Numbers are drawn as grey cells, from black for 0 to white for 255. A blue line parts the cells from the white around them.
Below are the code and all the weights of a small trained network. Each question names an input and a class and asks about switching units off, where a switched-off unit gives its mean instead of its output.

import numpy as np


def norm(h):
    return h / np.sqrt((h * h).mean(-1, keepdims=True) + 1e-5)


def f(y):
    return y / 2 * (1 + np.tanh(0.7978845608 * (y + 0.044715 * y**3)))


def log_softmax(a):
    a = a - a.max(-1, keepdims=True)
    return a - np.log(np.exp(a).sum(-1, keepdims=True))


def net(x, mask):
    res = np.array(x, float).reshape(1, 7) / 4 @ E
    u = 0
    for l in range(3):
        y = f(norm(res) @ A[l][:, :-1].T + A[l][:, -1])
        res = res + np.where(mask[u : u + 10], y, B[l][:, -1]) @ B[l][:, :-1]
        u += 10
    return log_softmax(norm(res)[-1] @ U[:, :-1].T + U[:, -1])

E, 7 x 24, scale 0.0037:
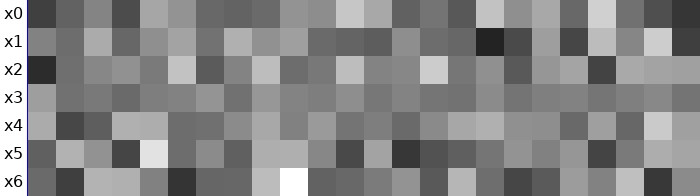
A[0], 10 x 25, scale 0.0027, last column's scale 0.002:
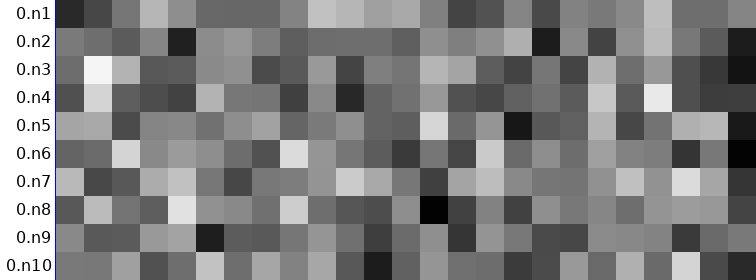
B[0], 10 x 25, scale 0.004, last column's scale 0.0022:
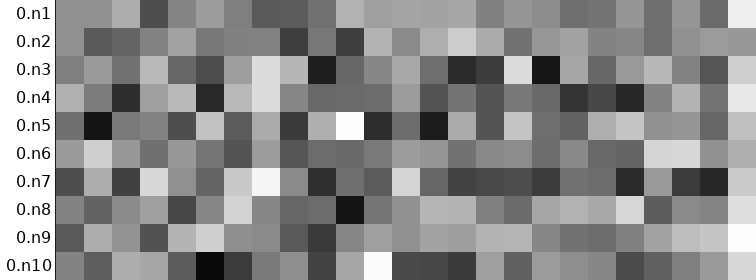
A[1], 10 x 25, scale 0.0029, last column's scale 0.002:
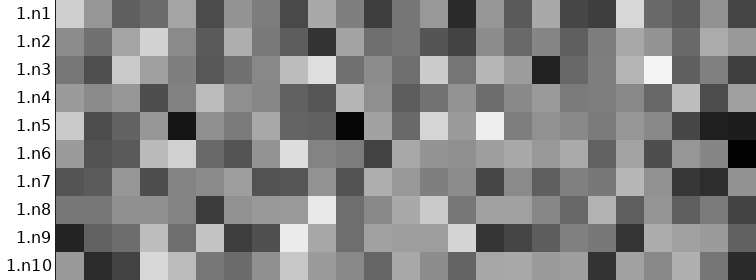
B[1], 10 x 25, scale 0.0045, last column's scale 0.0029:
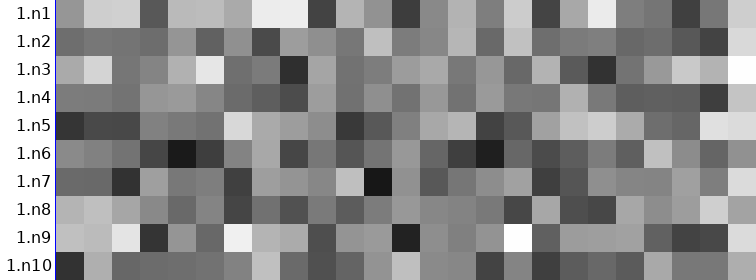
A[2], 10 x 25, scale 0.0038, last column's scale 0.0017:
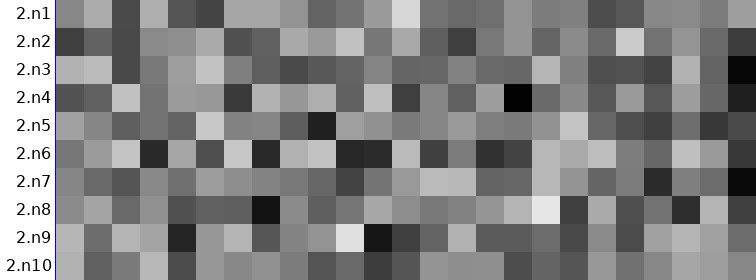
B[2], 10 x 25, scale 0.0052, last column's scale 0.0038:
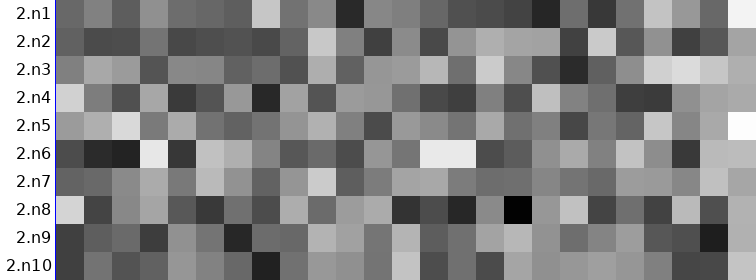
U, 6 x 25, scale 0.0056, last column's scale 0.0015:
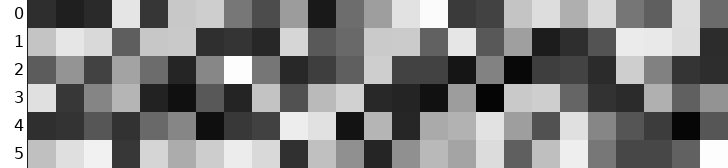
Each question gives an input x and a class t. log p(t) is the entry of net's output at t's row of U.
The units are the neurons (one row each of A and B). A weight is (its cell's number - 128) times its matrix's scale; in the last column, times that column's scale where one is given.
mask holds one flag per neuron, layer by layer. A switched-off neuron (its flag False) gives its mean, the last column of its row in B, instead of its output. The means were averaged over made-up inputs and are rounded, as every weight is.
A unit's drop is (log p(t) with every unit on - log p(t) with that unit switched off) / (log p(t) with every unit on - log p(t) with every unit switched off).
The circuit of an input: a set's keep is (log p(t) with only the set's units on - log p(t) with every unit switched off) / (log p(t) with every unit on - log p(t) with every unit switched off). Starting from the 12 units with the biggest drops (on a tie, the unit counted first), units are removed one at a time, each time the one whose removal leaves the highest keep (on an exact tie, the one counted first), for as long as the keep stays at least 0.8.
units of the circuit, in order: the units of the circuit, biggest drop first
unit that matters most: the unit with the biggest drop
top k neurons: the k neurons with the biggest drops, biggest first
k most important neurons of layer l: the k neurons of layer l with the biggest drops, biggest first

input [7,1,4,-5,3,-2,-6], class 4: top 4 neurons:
(2.n2, 1.n3, 1.n7, 0.n4)
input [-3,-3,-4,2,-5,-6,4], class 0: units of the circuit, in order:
(1.n5)
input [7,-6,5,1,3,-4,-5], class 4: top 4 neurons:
(0.n10, 2.n2, 1.n3, 1.n7)
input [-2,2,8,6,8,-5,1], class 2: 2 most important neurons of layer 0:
(0.n7, 0.n9)
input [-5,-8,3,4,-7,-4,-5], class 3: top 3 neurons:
(2.n8, 0.n7, 1.n10)
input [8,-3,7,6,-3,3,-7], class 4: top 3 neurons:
(1.n7, 1.n3, 2.n2)
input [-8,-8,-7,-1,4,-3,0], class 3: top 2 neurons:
(2.n8, 1.n2)
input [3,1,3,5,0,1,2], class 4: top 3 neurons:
(0.n1, 1.n7, 2.n2)
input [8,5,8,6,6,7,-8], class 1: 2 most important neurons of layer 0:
(0.n5, 0.n3)
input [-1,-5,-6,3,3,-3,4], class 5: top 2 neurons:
(1.n1, 0.n10)
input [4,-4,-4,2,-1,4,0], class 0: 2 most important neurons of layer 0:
(0.n10, 0.n5)
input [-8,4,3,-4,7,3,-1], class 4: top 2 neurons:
(0.n5, 2.n9)
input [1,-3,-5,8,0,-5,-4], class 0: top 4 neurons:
(1.n5, 2.n7, 1.n9, 0.n2)
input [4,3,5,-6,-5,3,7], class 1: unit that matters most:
1.n3
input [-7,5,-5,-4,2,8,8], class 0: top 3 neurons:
(2.n6, 0.n8, 2.n5)
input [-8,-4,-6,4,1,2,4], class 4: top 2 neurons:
(2.n9, 0.n5)
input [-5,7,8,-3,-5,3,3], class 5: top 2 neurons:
(1.n9, 2.n8)
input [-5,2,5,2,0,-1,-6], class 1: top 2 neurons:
(2.n5, 1.n4)
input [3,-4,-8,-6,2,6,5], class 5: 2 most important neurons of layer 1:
(1.n1, 1.n5)
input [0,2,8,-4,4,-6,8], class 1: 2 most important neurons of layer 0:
(0.n8, 0.n6)
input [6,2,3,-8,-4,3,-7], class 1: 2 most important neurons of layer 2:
(2.n3, 2.n5)
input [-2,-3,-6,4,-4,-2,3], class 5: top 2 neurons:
(1.n1, 0.n7)
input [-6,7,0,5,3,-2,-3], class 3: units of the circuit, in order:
(0.n10)
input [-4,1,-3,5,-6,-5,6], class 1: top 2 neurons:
(1.n3, 0.n7)
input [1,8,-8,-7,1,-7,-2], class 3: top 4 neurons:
(0.n10, 2.n4, 1.n9, 0.n8)
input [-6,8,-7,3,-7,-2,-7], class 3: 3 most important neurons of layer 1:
(1.n3, 1.n10, 1.n9)
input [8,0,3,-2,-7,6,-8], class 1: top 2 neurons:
(2.n3, 2.n5)
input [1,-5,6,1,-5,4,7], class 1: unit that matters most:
1.n8
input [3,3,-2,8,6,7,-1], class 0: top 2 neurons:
(2.n6, 0.n8)
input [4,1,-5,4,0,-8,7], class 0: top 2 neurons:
(1.n5, 2.n5)
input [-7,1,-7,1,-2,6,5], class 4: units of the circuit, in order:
(0.n5, 2.n9)
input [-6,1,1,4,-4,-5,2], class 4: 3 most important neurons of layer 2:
(2.n9, 2.n10, 2.n6)
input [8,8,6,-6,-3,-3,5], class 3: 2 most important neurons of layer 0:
(0.n10, 0.n5)
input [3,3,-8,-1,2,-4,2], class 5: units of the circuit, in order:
(1.n1)
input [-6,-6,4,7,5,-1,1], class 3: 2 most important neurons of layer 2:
(2.n8, 2.n2)
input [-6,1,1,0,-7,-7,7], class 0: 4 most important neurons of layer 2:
(2.n5, 2.n3, 2.n10, 2.n1)
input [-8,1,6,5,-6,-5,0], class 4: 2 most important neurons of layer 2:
(2.n9, 2.n10)
